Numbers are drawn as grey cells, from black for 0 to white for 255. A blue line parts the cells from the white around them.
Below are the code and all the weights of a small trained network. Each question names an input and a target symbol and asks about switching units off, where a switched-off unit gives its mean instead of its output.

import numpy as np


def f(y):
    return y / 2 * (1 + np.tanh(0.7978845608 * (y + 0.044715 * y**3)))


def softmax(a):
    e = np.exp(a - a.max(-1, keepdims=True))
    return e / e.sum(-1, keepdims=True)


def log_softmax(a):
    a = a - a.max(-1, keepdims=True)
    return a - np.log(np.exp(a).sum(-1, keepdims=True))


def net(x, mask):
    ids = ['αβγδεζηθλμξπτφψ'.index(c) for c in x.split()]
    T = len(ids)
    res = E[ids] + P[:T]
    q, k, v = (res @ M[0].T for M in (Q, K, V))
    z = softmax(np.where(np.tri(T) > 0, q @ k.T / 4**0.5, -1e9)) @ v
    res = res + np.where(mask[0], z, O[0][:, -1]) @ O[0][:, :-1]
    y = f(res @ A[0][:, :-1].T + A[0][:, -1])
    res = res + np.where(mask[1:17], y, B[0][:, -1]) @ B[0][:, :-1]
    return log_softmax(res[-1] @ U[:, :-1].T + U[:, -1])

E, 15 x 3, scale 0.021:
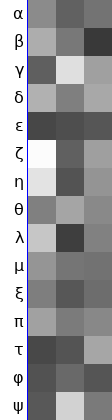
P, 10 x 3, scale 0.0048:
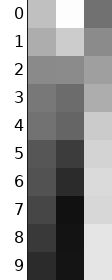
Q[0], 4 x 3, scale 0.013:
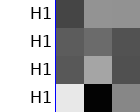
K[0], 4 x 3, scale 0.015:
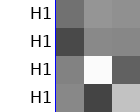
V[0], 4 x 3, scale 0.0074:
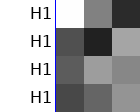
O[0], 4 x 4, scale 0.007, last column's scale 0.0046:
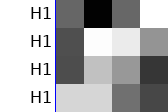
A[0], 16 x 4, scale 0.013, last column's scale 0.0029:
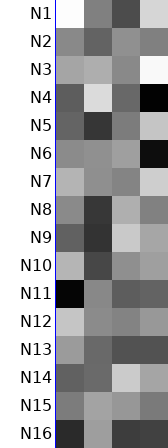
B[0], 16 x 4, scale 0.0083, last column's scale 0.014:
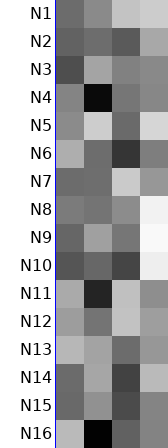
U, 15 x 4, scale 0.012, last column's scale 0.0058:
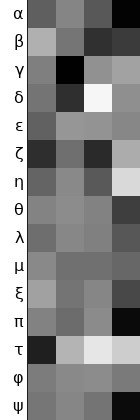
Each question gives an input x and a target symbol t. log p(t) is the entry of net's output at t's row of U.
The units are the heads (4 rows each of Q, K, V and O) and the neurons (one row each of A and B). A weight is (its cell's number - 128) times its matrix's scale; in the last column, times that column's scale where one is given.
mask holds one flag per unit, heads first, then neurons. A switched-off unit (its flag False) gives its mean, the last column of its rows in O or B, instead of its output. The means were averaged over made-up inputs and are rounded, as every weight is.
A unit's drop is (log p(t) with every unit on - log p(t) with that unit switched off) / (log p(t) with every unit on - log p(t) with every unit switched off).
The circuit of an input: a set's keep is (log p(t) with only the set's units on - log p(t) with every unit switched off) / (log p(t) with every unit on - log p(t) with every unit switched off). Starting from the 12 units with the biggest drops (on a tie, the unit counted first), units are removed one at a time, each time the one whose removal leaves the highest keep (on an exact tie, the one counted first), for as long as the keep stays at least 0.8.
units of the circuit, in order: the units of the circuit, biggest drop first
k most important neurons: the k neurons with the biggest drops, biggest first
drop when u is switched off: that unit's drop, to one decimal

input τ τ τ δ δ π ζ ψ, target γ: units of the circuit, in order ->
(N16 N11)
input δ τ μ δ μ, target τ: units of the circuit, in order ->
(H1 N10)
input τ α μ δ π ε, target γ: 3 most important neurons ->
(N11 N16 N1)
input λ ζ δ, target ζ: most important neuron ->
(N10)
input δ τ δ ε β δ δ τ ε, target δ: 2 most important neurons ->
(N11 N10)
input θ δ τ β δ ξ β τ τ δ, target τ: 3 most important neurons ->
(N3 N7 N10)
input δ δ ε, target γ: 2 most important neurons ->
(N11 N16)
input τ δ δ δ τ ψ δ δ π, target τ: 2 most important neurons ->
(N10 N3)
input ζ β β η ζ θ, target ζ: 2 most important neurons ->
(N1 N12)
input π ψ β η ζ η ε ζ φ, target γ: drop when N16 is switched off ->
0.3
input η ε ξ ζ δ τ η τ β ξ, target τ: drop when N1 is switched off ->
-0.2
